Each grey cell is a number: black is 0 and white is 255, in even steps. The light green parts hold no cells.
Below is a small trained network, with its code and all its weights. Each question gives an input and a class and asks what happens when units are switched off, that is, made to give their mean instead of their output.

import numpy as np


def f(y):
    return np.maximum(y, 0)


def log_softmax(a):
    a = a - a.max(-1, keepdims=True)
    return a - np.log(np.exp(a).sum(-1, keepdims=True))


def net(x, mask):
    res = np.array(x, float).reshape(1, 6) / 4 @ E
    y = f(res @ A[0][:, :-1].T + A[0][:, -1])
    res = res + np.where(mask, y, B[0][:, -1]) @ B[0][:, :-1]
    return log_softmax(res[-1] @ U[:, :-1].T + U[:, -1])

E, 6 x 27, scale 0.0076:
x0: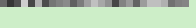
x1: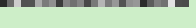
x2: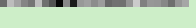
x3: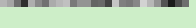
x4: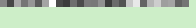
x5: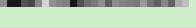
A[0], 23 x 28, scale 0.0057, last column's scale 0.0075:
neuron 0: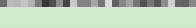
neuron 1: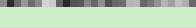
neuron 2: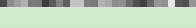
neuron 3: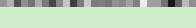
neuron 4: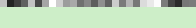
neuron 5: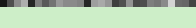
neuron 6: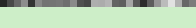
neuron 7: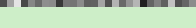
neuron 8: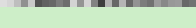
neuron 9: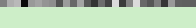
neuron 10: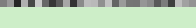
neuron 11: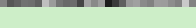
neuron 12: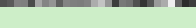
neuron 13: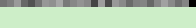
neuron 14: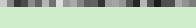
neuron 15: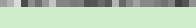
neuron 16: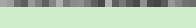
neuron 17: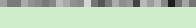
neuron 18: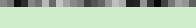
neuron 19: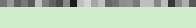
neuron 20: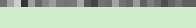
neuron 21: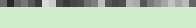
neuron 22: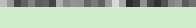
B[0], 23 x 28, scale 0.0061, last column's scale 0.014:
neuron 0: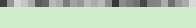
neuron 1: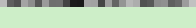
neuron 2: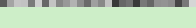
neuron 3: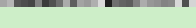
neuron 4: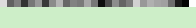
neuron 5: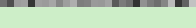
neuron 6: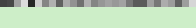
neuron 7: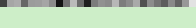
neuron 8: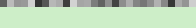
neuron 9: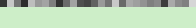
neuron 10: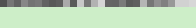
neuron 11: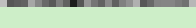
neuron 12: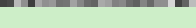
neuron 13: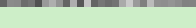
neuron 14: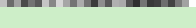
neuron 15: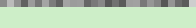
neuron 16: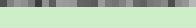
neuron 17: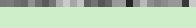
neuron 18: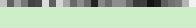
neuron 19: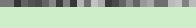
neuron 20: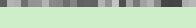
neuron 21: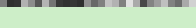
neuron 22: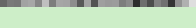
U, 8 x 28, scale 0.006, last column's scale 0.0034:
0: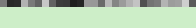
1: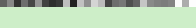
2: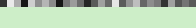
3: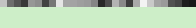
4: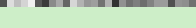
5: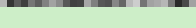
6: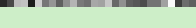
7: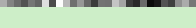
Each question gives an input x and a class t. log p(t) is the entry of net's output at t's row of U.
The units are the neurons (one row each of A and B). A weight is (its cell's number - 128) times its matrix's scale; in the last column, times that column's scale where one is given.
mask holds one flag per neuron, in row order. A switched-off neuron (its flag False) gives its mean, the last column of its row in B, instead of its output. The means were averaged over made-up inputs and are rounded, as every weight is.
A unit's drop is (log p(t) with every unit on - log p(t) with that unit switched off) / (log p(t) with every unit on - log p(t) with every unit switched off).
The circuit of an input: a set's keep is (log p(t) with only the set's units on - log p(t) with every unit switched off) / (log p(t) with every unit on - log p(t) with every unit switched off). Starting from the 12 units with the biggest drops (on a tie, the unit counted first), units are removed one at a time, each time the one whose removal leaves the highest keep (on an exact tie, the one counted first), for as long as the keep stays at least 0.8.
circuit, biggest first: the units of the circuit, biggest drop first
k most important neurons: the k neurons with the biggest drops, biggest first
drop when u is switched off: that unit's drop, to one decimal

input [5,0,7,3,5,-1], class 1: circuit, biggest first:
neuron 19
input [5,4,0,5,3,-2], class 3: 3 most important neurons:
neuron 4; neuron 21; neuron 1
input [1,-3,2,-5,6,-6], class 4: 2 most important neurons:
neuron 8; neuron 0
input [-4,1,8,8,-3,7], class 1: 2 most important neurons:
neuron 3; neuron 19
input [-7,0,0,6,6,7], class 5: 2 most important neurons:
neuron 4; neuron 1
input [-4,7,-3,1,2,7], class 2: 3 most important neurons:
neuron 9; neuron 7; neuron 15
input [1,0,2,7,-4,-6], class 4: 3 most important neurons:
neuron 8; neuron 4; neuron 18
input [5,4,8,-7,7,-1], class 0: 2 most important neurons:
neuron 21; neuron 1
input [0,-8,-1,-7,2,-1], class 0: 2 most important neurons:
neuron 2; neuron 1
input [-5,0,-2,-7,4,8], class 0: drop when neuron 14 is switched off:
0.0
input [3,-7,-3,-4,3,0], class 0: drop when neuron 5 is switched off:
0.1
